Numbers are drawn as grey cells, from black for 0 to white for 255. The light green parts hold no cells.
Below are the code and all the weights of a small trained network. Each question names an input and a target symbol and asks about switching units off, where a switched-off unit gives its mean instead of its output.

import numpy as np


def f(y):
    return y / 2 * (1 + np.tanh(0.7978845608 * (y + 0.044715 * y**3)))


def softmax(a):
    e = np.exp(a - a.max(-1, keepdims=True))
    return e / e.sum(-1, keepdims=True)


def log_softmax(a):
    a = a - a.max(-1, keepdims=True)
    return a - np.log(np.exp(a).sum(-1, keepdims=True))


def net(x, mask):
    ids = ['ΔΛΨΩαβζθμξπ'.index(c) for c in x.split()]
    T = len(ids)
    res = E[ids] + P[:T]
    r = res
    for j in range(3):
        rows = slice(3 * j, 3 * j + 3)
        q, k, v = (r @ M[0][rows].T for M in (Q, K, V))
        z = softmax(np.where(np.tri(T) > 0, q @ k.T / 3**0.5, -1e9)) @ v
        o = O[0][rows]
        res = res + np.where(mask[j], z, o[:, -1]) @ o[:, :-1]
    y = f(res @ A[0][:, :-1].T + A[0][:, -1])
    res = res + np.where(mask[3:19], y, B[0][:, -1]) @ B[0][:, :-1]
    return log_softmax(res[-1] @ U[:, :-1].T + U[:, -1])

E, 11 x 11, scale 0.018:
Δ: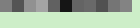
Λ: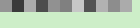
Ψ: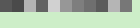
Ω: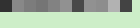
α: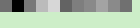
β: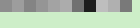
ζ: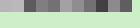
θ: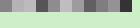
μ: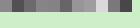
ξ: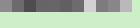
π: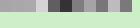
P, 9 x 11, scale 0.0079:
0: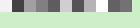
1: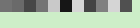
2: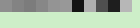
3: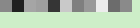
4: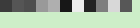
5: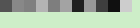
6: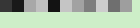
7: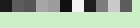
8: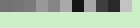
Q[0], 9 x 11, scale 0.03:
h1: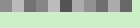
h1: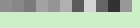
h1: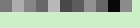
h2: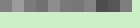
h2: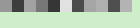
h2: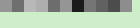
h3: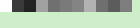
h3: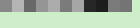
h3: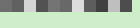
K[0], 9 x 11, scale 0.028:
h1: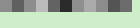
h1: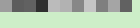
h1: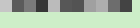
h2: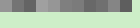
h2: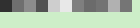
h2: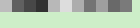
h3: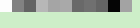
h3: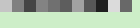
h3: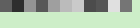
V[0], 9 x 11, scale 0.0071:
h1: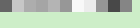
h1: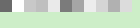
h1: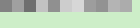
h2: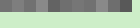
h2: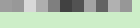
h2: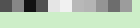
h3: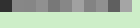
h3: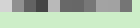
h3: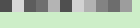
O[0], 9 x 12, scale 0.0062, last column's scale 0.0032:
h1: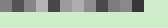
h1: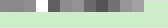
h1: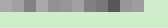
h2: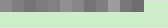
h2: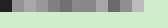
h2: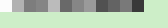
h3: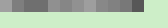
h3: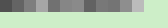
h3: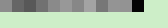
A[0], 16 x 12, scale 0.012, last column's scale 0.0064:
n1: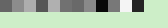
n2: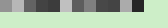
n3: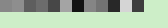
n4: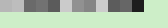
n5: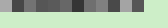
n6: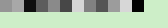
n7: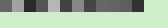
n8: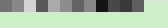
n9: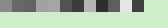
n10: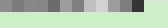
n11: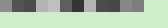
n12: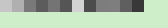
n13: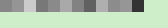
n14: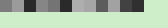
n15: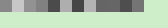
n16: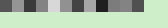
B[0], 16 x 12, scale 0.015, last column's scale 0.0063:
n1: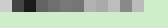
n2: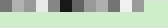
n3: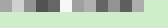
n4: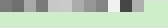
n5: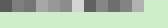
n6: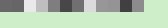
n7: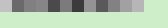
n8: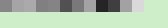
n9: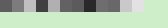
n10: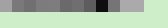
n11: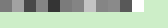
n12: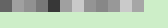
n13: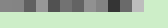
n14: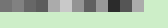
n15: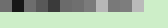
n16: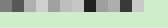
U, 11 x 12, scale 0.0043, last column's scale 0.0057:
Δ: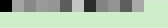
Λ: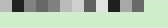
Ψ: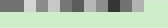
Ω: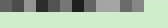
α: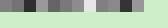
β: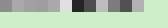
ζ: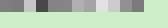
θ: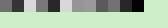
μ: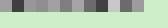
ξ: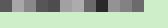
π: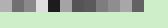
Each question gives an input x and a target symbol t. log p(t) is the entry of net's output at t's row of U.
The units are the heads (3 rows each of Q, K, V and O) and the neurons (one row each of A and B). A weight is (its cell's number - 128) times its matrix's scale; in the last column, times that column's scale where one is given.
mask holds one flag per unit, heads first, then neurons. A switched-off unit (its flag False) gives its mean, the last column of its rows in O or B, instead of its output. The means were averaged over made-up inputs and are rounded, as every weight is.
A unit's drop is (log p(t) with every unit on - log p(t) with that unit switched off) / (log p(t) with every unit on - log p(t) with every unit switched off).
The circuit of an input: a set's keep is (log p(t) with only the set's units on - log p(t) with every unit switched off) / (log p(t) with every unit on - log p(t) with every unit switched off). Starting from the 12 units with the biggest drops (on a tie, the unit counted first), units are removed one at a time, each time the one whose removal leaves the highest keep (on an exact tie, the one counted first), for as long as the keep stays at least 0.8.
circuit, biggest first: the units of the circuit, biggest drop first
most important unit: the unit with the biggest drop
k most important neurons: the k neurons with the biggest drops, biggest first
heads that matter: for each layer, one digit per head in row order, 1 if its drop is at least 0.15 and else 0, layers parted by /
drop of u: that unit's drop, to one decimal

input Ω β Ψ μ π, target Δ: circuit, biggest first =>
[h2 n7]
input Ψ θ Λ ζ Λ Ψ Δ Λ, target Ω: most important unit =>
h1
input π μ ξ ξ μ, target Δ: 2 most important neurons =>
[n7 n1]
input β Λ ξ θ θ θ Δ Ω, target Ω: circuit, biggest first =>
[h1 n7]
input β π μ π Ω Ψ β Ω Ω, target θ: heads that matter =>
000
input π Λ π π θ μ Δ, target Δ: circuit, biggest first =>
[n5 n1 n7]
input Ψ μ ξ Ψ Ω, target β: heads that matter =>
000
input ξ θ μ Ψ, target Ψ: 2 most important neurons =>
[n8 n11]
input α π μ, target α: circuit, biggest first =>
[n11 n9]
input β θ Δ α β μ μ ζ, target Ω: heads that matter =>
110
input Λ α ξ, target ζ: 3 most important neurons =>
[n9 n3 n1]
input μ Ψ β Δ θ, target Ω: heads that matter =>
110
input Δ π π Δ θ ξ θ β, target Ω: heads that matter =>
100
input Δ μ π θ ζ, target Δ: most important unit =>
h2
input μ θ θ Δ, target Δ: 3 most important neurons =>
[n5 n1 n7]
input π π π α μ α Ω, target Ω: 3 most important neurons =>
[n15 n16 n5]
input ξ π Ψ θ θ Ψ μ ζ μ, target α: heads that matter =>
010
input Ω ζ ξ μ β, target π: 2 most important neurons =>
[n7 n12]
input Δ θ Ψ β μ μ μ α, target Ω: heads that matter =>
110
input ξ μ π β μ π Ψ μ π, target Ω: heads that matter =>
000
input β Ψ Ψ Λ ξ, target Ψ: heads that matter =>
000
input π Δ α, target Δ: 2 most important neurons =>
[n9 n16]
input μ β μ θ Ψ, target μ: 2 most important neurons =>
[n16 n11]
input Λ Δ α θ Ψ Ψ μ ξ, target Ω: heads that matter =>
110
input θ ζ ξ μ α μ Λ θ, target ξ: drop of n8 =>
0.2
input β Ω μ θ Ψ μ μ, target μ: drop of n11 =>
0.1
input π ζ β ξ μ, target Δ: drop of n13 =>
0.0
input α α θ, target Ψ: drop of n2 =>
0.2
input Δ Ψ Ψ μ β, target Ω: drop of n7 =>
0.2
